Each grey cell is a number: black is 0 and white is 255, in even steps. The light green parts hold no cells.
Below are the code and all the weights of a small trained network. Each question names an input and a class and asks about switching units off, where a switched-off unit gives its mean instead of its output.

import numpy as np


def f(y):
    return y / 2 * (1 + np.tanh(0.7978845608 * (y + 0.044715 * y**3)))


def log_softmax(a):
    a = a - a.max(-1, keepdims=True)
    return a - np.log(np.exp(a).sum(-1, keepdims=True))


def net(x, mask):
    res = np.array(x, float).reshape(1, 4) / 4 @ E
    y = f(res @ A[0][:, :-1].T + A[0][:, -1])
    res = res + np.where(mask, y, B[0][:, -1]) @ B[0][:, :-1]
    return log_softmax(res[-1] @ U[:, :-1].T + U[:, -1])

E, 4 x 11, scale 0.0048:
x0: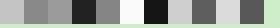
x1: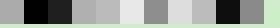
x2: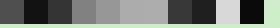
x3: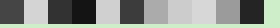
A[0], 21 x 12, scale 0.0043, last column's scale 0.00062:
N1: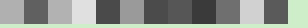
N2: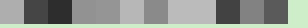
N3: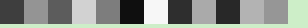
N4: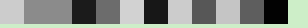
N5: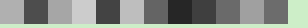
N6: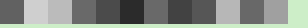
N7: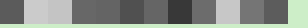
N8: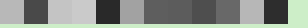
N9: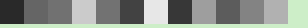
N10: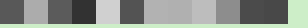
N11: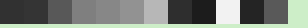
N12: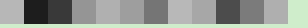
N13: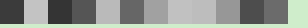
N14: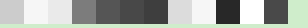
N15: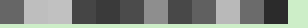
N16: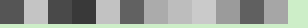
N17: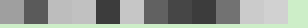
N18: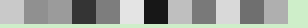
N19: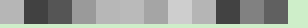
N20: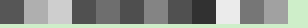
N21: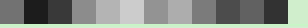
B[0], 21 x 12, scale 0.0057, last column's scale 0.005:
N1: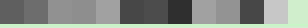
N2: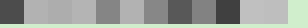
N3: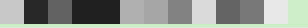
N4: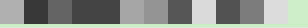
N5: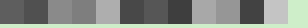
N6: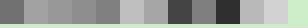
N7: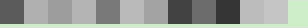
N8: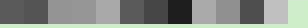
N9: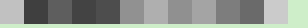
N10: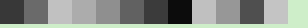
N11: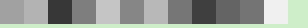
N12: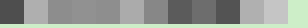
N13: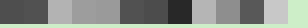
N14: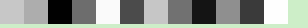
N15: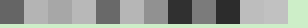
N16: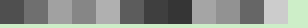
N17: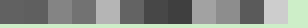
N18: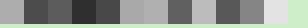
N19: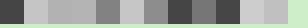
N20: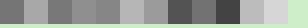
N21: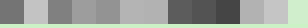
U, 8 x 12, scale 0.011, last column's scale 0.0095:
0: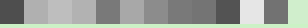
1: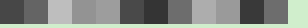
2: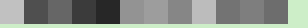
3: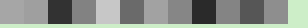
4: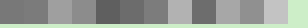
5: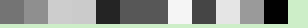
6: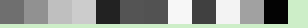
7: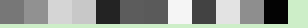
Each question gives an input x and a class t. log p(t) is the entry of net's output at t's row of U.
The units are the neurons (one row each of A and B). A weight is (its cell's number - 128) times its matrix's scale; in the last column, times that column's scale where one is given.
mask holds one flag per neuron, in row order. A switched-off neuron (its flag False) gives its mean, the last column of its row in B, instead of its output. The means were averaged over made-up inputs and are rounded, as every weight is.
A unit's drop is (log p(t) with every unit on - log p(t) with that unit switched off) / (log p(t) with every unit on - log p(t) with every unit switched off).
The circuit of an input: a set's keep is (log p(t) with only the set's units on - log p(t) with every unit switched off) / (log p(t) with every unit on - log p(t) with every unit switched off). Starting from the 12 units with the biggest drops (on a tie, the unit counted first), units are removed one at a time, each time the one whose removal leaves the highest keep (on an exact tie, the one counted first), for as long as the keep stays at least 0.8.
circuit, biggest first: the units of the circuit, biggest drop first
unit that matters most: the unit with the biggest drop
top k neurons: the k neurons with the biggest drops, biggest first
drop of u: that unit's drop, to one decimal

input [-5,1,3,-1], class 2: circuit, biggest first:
[N3, N9]
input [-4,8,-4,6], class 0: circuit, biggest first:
[N19]
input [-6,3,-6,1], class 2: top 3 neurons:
[N3, N11, N9]
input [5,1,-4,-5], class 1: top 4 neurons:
[N3, N8, N1, N17]
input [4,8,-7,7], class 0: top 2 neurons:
[N19, N2]
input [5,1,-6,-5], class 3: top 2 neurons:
[N14, N3]
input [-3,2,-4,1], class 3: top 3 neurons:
[N14, N4, N18]
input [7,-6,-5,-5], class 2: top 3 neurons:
[N18, N4, N19]
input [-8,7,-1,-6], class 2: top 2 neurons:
[N3, N9]
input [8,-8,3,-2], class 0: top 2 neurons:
[N7, N15]
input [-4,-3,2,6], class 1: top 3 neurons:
[N10, N13, N16]
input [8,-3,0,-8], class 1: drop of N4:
-0.1
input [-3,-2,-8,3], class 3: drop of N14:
0.9
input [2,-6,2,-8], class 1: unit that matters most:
N5
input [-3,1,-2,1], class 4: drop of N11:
0.2
